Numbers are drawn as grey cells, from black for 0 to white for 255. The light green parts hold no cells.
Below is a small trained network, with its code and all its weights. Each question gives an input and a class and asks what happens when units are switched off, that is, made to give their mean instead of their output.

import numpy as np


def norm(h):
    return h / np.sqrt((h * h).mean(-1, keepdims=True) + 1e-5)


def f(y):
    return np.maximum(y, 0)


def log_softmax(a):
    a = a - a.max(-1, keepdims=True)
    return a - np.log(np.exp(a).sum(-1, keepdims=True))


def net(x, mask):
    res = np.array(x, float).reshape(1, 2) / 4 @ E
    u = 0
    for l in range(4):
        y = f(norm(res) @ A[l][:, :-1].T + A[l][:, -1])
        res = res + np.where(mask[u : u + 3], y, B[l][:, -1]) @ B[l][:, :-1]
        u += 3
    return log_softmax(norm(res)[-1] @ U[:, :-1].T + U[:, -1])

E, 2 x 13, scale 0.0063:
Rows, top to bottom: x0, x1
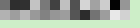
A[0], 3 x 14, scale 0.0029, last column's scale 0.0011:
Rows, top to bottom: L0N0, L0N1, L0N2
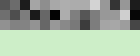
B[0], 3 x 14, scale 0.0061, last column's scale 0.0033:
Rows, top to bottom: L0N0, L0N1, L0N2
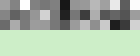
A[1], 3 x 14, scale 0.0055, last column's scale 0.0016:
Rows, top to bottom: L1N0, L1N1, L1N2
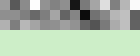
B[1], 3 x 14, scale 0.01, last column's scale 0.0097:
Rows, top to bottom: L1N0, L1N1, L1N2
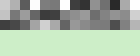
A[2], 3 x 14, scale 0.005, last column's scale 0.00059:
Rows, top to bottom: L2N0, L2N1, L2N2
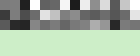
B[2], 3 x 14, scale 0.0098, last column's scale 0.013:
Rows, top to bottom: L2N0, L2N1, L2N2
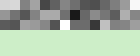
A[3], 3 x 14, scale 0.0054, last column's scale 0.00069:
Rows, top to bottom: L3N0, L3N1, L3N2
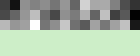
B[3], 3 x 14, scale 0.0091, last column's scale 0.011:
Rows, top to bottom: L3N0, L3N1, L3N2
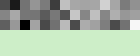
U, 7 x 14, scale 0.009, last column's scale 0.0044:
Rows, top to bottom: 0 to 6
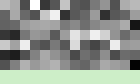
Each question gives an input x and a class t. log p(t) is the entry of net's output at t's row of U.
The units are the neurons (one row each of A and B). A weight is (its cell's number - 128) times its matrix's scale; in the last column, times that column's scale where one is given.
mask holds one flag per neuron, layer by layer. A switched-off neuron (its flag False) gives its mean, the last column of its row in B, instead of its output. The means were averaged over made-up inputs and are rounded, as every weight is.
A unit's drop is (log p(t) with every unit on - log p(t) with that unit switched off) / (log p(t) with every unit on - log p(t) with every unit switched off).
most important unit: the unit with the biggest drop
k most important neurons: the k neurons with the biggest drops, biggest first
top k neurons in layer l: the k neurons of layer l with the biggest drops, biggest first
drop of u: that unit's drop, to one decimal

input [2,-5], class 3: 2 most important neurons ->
L1N0, L2N0
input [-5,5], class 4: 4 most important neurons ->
L1N0, L1N1, L2N0, L3N2
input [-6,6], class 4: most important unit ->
L1N0
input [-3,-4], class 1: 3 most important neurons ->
L1N0, L1N1, L2N0
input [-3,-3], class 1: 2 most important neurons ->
L1N0, L1N1
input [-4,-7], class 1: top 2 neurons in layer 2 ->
L2N1, L2N0
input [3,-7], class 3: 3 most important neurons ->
L1N0, L0N0, L2N0
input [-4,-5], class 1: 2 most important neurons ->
L1N0, L1N1
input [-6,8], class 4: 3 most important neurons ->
L1N0, L1N1, L2N0
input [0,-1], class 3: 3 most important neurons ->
L1N0, L2N0, L1N1
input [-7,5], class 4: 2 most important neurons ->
L1N0, L1N1
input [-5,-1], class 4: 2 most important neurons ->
L1N0, L3N2
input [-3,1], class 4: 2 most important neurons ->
L1N0, L3N2
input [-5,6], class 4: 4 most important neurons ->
L1N0, L1N1, L2N0, L3N2
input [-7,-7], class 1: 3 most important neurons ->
L1N1, L1N0, L2N0
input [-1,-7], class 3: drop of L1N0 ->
1.1
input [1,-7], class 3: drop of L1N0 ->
1.2
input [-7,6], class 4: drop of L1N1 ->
0.2
